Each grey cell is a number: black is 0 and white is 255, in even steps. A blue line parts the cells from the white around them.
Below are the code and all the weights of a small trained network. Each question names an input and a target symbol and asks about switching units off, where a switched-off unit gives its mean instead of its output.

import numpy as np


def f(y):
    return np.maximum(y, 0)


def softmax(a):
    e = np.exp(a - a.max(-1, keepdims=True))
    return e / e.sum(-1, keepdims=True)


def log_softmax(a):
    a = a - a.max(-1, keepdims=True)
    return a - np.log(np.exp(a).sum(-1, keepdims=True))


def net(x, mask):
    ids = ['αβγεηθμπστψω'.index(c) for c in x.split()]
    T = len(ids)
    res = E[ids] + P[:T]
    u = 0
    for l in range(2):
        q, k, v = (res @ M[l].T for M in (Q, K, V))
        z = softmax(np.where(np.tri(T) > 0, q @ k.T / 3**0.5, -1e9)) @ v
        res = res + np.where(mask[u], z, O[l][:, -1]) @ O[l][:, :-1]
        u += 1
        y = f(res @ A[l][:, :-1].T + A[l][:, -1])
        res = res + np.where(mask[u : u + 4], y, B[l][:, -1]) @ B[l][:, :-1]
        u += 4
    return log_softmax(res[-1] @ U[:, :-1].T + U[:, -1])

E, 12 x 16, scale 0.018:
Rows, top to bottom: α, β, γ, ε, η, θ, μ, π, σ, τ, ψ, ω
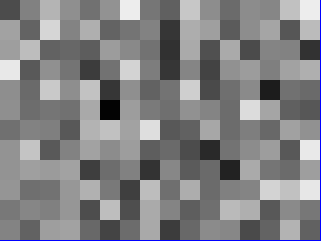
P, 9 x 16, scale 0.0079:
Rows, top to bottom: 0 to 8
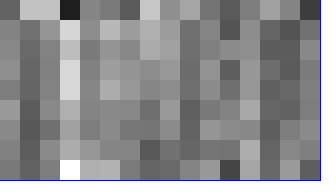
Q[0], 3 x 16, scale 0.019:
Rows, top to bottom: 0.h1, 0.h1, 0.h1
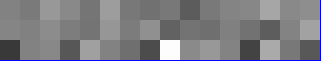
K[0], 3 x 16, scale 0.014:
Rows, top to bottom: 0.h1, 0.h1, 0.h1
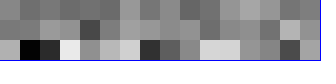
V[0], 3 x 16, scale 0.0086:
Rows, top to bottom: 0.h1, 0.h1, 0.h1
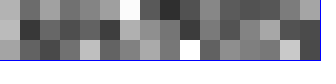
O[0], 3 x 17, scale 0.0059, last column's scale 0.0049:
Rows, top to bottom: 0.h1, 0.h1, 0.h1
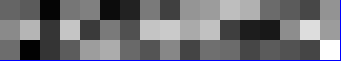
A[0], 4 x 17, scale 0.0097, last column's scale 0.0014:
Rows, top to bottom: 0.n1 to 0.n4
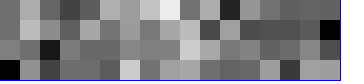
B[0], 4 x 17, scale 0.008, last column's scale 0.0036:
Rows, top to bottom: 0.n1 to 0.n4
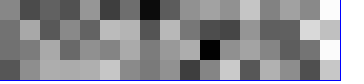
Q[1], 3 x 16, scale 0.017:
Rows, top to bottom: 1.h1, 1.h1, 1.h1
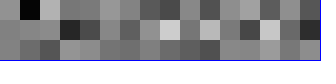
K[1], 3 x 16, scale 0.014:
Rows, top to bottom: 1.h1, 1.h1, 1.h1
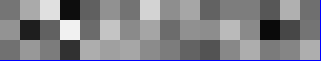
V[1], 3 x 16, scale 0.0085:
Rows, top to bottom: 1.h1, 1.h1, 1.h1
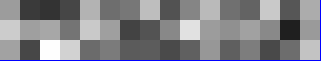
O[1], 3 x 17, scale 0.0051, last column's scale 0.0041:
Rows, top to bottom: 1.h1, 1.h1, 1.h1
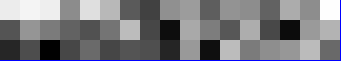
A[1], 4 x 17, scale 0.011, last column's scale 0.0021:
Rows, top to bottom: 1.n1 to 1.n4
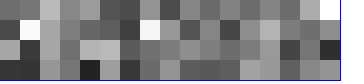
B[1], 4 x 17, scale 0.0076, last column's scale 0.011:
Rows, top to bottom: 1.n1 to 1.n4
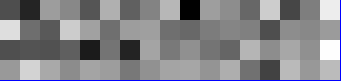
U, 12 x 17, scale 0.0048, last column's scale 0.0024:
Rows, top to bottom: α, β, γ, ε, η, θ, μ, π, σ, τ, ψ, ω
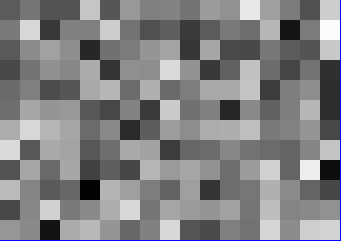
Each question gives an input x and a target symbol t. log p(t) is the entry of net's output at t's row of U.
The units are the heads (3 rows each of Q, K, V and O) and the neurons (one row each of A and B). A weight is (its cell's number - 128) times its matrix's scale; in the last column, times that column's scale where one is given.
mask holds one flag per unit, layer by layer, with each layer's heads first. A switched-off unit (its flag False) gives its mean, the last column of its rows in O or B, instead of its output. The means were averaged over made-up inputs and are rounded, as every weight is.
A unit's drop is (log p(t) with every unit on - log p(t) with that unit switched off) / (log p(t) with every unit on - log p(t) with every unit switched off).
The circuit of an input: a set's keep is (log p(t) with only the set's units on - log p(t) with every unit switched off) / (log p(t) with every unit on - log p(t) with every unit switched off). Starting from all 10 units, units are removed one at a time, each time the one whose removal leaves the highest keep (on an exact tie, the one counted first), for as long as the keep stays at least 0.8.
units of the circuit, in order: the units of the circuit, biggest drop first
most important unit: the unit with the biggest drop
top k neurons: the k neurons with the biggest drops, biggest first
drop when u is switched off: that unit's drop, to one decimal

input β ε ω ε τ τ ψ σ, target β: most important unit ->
1.h1
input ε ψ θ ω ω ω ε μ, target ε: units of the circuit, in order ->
0.h1, 0.n3
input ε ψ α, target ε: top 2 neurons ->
0.n3, 1.n1
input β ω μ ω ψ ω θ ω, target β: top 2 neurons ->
1.n1, 1.n3
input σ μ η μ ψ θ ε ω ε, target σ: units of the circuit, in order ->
0.h1, 1.h1
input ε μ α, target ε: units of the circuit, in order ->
0.n3, 0.h1
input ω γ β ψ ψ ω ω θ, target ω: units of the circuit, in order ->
1.h1, 0.h1
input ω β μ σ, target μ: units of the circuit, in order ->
1.n4, 1.n1
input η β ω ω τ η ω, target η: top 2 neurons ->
1.n4, 0.n2
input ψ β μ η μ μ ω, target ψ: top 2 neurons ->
1.n4, 1.n3
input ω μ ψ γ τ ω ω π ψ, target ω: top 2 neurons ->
0.n3, 1.n3
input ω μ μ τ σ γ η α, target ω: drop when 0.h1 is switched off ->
0.2
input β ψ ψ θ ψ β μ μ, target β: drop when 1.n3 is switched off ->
0.2
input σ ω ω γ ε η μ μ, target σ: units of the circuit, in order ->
0.h1
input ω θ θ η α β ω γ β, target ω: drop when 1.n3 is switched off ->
-0.2
